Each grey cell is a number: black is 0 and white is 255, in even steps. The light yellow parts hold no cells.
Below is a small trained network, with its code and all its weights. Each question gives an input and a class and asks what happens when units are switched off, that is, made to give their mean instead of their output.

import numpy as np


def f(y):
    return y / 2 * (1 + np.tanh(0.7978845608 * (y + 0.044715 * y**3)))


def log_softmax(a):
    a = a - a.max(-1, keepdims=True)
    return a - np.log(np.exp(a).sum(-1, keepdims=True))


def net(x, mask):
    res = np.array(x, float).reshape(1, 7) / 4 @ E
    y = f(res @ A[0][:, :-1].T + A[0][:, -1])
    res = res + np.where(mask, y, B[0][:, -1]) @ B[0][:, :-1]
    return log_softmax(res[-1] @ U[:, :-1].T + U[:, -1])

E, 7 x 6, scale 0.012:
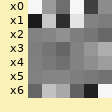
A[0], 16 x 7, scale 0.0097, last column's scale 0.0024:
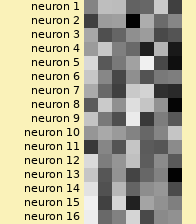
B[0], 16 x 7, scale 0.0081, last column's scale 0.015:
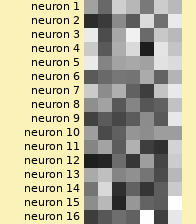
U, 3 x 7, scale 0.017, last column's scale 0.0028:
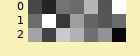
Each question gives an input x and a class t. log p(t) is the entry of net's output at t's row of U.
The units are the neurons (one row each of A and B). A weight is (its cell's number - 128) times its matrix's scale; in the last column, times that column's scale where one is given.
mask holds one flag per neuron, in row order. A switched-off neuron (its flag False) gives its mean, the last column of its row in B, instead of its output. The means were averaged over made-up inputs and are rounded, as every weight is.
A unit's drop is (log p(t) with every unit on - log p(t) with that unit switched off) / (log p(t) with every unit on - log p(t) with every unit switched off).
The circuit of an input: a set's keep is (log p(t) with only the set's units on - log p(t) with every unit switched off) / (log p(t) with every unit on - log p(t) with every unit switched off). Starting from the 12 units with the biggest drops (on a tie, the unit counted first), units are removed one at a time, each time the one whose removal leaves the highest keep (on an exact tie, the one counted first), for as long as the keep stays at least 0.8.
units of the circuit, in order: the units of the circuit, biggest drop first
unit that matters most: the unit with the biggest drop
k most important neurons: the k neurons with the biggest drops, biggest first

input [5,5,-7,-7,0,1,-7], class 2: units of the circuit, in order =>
[neuron 7]
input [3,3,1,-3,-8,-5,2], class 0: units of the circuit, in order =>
[neuron 15; neuron 7]
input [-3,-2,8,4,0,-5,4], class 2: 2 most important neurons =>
[neuron 16; neuron 12]
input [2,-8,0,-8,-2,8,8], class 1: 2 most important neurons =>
[neuron 15; neuron 14]
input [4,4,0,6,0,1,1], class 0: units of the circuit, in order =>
[neuron 15; neuron 9]
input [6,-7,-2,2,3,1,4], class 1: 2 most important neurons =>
[neuron 14; neuron 15]
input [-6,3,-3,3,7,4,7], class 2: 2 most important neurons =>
[neuron 1; neuron 16]
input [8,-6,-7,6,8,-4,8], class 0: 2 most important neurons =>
[neuron 16; neuron 12]
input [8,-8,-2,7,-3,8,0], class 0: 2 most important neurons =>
[neuron 12; neuron 16]
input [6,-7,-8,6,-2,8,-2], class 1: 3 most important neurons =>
[neuron 14; neuron 15; neuron 2]
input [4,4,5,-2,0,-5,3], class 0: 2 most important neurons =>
[neuron 15; neuron 14]
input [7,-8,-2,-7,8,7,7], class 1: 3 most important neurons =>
[neuron 14; neuron 15; neuron 13]
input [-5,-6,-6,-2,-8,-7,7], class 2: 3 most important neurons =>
[neuron 1; neuron 4; neuron 2]
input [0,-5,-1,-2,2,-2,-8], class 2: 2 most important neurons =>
[neuron 5; neuron 3]
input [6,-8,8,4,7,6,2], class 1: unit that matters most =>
neuron 14
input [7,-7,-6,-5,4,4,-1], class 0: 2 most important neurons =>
[neuron 12; neuron 16]
